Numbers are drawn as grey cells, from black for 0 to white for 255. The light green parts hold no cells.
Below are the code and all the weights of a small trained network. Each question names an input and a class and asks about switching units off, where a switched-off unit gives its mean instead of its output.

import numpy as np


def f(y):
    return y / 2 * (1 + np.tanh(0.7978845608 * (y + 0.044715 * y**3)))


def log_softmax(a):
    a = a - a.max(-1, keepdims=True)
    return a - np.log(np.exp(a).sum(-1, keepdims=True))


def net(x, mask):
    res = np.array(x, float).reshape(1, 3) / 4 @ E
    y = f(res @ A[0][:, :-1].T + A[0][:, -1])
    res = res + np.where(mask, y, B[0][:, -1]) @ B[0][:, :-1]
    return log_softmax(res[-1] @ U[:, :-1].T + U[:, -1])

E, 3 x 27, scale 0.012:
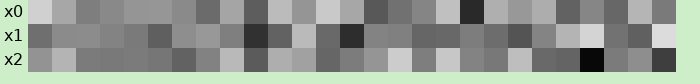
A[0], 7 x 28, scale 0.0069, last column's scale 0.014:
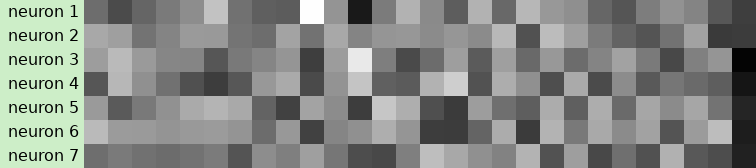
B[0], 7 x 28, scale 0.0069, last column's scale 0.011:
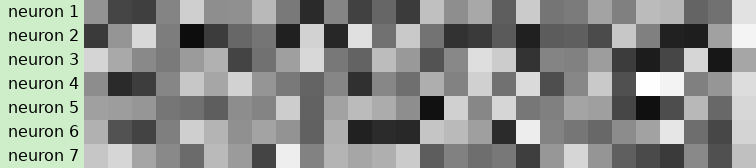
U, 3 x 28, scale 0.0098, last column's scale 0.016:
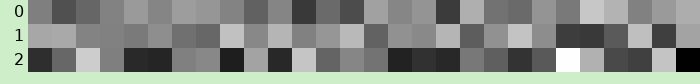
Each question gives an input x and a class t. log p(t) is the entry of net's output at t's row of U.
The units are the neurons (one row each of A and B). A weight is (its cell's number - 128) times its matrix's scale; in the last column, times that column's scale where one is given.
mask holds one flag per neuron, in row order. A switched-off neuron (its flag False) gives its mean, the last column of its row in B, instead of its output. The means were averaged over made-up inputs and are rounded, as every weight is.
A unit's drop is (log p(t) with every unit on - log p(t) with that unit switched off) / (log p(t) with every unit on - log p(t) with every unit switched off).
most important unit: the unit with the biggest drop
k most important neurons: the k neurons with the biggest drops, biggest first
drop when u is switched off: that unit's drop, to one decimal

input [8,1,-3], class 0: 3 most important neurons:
neuron 6; neuron 7; neuron 3
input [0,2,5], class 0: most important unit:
neuron 4
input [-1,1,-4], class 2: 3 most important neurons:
neuron 6; neuron 4; neuron 1
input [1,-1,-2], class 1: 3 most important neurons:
neuron 2; neuron 4; neuron 6
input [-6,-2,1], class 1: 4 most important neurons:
neuron 7; neuron 4; neuron 6; neuron 2
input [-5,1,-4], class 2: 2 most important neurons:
neuron 4; neuron 6
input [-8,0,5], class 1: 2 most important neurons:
neuron 7; neuron 1
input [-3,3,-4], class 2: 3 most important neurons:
neuron 4; neuron 6; neuron 1
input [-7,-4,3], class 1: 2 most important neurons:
neuron 7; neuron 6
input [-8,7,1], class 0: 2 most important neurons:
neuron 2; neuron 4
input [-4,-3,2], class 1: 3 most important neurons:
neuron 7; neuron 4; neuron 6
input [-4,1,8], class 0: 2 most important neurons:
neuron 4; neuron 5
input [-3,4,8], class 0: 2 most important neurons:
neuron 4; neuron 5
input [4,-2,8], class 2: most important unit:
neuron 2
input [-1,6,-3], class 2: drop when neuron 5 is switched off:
0.0
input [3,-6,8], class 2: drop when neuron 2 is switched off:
0.9
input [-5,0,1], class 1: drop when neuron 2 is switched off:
1.1
